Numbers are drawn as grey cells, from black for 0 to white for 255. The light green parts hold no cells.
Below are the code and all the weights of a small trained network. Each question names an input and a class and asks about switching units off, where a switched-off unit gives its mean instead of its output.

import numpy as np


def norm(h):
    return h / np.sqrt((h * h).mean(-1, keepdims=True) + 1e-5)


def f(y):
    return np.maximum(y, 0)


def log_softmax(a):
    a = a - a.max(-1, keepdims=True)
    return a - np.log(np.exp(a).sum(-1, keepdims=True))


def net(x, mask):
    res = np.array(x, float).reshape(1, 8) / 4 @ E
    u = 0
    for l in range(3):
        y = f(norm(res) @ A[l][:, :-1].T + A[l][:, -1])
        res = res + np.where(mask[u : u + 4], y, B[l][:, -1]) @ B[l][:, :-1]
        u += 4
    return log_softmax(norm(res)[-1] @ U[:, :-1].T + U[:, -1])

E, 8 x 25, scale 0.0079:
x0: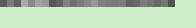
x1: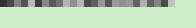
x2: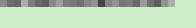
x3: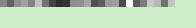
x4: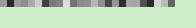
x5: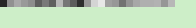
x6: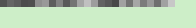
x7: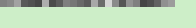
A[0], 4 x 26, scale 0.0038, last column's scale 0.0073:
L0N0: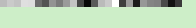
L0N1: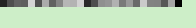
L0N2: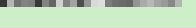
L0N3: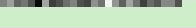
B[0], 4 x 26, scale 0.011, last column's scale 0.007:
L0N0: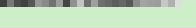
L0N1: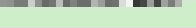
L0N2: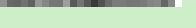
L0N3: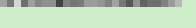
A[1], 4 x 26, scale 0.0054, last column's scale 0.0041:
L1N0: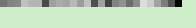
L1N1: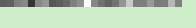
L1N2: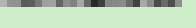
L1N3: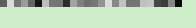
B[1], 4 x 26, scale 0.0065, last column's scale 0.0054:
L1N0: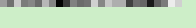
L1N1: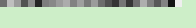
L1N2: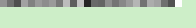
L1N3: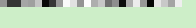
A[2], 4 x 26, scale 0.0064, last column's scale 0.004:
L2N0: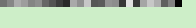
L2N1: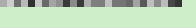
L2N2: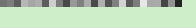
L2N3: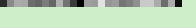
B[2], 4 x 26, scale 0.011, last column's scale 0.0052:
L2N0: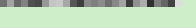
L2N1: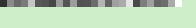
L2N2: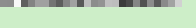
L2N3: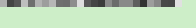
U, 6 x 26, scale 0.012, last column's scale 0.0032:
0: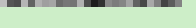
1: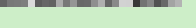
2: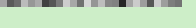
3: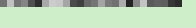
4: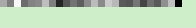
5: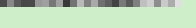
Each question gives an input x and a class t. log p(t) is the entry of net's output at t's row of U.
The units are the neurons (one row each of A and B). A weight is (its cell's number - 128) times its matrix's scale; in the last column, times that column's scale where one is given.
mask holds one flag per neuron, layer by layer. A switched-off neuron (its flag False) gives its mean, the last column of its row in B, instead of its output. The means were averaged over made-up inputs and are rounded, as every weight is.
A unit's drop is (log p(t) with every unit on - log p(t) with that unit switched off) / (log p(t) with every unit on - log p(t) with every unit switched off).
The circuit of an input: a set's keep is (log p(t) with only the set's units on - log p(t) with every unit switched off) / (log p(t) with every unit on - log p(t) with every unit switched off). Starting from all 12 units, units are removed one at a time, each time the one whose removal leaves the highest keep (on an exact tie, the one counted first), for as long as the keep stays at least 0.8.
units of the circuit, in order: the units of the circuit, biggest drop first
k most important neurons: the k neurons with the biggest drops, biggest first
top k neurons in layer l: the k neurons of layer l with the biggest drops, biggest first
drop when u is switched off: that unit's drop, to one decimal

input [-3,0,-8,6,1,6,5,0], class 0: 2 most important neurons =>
[L2N3 L0N0]
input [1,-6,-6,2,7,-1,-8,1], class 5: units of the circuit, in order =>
[L0N0 L1N3]
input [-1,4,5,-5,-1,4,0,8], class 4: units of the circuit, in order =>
[L0N3]
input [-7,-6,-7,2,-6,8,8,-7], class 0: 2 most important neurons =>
[L2N3 L0N0]
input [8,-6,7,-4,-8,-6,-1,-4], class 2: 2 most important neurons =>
[L1N3 L0N2]
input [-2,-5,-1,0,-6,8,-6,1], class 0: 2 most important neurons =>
[L2N3 L0N2]
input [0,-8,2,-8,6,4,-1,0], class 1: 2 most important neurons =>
[L2N1 L1N3]
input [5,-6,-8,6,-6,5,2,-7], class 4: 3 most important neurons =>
[L2N2 L1N0 L0N1]
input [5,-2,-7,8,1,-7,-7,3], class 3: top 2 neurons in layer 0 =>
[L0N2 L0N0]
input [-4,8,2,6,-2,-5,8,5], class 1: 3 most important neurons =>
[L0N1 L0N0 L0N2]
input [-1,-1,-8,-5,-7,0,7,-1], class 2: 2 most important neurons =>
[L1N3 L0N0]
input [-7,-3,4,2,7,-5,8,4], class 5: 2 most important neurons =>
[L1N3 L1N1]
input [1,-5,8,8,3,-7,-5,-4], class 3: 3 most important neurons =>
[L2N0 L0N2 L2N3]
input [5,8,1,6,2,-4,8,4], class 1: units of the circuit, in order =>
[L0N1]
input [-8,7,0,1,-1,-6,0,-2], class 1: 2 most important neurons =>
[L0N1 L0N2]
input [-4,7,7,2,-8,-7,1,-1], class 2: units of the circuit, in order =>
[L1N3 L0N2]
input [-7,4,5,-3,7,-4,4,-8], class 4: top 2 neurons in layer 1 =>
[L1N0 L1N3]
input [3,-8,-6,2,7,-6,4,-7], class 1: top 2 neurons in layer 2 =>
[L2N1 L2N3]
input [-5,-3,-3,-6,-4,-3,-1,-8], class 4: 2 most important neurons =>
[L2N2 L1N0]
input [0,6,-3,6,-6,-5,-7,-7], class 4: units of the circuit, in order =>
[L2N2]
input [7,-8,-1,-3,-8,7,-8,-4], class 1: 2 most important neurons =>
[L2N1 L0N2]
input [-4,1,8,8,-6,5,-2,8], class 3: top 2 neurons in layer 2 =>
[L2N0 L2N2]
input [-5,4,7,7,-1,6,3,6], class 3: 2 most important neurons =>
[L2N0 L1N1]
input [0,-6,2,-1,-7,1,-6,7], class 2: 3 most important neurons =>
[L1N3 L1N0 L2N2]
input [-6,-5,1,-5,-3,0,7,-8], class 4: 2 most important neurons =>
[L2N2 L0N0]
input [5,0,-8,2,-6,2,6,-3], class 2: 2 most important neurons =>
[L1N3 L0N0]
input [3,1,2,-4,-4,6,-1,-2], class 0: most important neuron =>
[L0N2]
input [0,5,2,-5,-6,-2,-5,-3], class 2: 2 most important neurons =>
[L1N3 L2N1]
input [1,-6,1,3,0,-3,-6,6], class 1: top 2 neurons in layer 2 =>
[L2N1 L2N2]
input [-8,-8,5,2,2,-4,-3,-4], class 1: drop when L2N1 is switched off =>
0.8
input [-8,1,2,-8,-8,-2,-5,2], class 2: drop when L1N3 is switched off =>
0.8
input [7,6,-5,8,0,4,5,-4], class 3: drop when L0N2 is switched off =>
0.0
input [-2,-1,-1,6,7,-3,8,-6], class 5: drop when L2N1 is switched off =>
-0.1
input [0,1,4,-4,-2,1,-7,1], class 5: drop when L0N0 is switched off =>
0.7
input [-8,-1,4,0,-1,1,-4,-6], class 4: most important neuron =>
[L2N2]
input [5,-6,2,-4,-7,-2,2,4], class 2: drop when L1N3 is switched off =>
1.0
